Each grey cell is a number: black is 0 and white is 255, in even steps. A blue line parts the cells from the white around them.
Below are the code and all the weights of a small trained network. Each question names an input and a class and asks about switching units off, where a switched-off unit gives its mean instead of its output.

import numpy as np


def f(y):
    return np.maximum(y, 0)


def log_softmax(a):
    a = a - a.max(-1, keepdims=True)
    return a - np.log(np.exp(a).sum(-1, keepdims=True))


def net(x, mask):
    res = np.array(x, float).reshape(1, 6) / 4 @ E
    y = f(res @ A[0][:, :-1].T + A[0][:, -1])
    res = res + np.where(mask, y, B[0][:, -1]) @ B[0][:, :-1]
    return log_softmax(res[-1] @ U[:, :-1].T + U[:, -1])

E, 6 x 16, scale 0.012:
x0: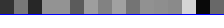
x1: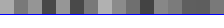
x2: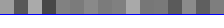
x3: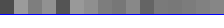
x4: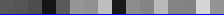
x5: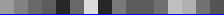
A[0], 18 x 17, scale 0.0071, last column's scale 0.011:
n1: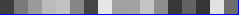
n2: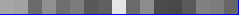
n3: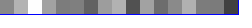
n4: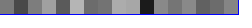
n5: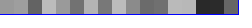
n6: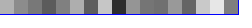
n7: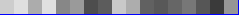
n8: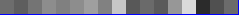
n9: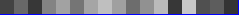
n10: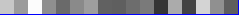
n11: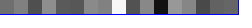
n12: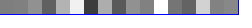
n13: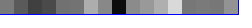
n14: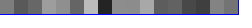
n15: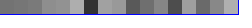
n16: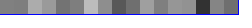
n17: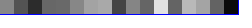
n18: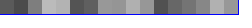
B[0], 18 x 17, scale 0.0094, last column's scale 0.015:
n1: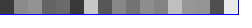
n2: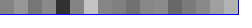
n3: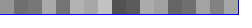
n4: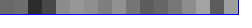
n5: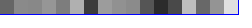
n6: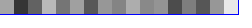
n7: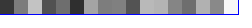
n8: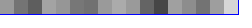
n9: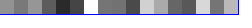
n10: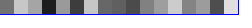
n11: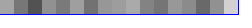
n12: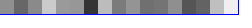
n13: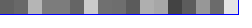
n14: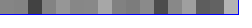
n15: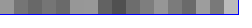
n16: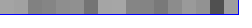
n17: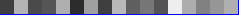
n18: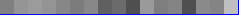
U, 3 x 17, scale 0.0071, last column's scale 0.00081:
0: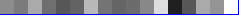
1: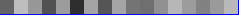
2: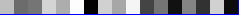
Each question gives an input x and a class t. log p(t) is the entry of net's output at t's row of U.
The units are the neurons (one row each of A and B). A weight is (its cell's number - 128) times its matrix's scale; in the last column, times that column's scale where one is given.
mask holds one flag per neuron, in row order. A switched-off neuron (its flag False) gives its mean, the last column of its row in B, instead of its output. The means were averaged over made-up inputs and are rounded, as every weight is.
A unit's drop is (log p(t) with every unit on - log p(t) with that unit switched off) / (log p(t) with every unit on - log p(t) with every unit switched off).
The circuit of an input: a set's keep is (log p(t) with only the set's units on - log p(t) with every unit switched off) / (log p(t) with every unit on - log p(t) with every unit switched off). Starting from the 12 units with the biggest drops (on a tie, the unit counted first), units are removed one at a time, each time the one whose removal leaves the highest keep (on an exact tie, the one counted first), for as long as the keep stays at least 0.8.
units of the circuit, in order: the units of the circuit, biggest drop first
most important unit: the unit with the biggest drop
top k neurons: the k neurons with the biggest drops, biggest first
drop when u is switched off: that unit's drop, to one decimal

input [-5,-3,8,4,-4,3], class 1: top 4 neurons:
[n10 n13 n6 n9]
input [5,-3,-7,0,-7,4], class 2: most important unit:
n5
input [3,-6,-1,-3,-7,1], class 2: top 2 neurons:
[n5 n10]
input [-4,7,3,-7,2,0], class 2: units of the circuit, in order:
[n7 n1]
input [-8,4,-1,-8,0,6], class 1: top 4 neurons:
[n10 n9 n3 n15]
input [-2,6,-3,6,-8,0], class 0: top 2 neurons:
[n3 n17]
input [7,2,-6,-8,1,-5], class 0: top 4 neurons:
[n9 n17 n10 n15]
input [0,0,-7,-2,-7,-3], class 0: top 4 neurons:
[n3 n17 n2 n10]
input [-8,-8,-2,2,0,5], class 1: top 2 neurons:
[n10 n9]
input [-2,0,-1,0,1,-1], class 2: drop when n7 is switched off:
0.2
